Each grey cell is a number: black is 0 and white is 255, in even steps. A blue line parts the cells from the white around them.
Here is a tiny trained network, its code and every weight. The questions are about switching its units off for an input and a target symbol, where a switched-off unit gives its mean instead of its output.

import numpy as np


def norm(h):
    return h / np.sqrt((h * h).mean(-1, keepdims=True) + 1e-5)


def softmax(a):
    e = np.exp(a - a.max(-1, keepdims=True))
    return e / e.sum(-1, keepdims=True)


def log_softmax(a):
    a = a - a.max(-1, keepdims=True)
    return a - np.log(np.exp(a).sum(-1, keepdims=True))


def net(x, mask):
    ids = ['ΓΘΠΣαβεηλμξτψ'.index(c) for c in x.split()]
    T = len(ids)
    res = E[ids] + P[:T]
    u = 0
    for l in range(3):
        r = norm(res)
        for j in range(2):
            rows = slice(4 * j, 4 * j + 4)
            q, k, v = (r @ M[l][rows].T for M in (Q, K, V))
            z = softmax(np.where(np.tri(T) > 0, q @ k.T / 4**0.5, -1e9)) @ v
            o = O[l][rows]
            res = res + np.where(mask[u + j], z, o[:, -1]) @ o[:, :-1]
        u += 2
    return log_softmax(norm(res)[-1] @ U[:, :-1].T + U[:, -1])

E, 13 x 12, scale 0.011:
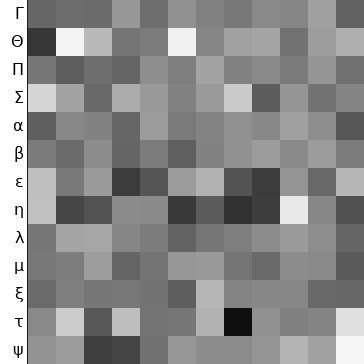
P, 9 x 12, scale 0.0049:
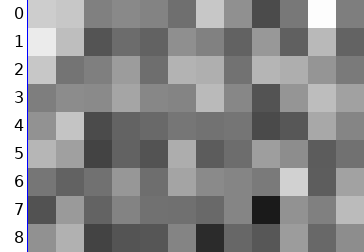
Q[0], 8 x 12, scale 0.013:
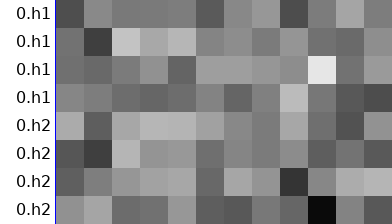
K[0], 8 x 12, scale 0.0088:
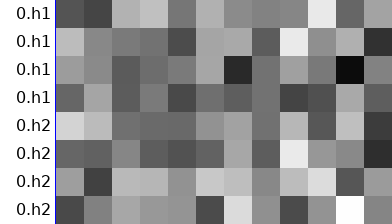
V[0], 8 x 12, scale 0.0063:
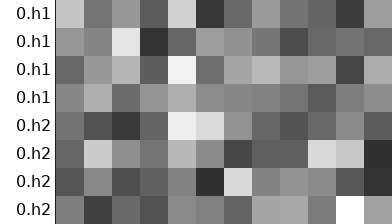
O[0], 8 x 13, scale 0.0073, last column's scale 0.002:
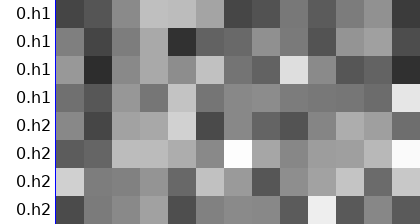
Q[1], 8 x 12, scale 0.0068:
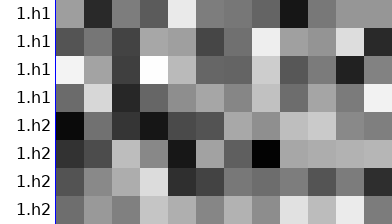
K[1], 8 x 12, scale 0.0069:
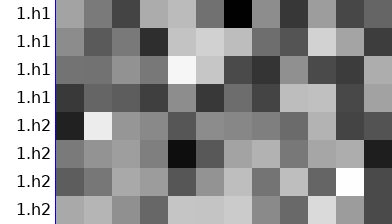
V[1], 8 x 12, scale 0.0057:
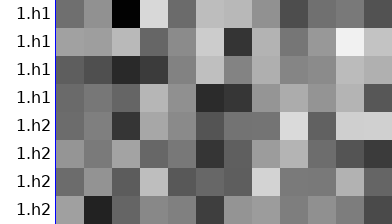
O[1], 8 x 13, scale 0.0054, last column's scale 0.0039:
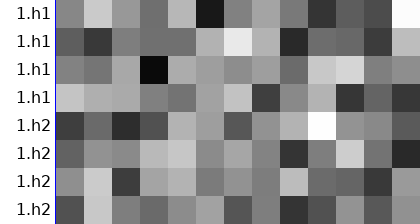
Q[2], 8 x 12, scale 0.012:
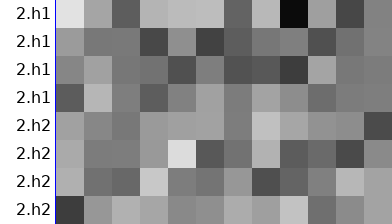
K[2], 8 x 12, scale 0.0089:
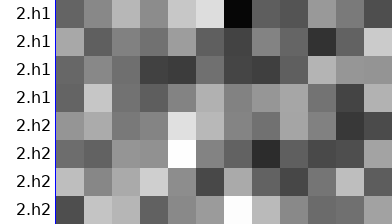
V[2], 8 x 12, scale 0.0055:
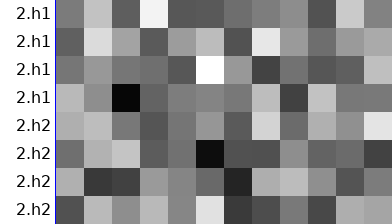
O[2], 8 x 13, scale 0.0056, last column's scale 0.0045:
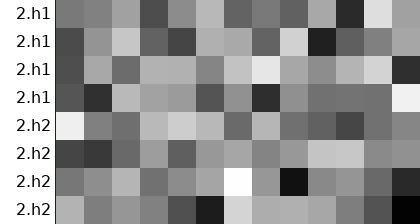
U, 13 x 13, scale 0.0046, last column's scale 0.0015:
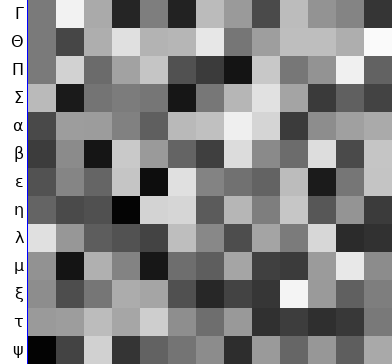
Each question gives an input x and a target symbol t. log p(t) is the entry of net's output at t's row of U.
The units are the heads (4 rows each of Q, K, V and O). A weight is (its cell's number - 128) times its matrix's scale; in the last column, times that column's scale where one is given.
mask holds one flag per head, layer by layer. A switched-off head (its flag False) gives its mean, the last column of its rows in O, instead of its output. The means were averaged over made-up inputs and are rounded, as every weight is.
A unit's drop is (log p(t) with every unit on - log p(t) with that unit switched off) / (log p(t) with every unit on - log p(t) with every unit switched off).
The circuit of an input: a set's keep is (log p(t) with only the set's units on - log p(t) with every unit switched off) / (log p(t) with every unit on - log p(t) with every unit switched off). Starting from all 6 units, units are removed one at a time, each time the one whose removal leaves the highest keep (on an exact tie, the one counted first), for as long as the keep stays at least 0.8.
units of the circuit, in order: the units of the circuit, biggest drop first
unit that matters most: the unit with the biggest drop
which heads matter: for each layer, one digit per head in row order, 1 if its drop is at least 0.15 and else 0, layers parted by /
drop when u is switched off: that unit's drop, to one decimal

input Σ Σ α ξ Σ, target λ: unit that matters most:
2.h1
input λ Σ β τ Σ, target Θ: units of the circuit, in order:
0.h1, 1.h1, 2.h1
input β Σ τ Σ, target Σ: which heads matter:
00 / 01 / 01
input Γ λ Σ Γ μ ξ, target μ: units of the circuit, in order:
0.h1, 2.h2
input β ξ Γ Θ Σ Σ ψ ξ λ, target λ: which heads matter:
01 / 00 / 00
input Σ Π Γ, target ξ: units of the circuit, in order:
0.h2, 2.h1
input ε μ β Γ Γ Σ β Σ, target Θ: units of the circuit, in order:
1.h1, 2.h1, 0.h1
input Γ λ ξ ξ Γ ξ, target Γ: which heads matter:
10 / 00 / 00
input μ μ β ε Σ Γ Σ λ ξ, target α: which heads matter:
01 / 00 / 00
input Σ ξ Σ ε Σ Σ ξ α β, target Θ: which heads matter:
01 / 00 / 00
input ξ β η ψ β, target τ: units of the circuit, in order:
2.h2, 0.h2, 1.h2
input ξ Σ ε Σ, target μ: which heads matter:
00 / 01 / 00
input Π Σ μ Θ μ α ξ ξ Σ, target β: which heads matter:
10 / 00 / 11
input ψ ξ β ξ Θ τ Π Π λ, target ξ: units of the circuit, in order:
0.h2
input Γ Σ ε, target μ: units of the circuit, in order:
1.h2, 0.h2, 2.h1, 0.h1
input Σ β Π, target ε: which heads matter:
01 / 00 / 01
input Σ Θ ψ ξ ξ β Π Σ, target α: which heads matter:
10 / 00 / 10
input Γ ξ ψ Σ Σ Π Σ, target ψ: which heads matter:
10 / 00 / 11
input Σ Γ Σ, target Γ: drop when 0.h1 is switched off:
1.2
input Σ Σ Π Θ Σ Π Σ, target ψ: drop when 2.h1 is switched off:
0.2
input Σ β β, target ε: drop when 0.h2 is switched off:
0.8
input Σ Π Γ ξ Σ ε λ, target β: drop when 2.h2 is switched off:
0.0
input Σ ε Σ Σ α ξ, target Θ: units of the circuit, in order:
0.h2
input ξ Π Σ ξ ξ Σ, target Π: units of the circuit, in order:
0.h1, 1.h1
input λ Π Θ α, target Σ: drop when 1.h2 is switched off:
0.1
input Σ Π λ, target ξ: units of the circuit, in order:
0.h2, 2.h1
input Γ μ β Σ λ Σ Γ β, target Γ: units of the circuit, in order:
0.h1
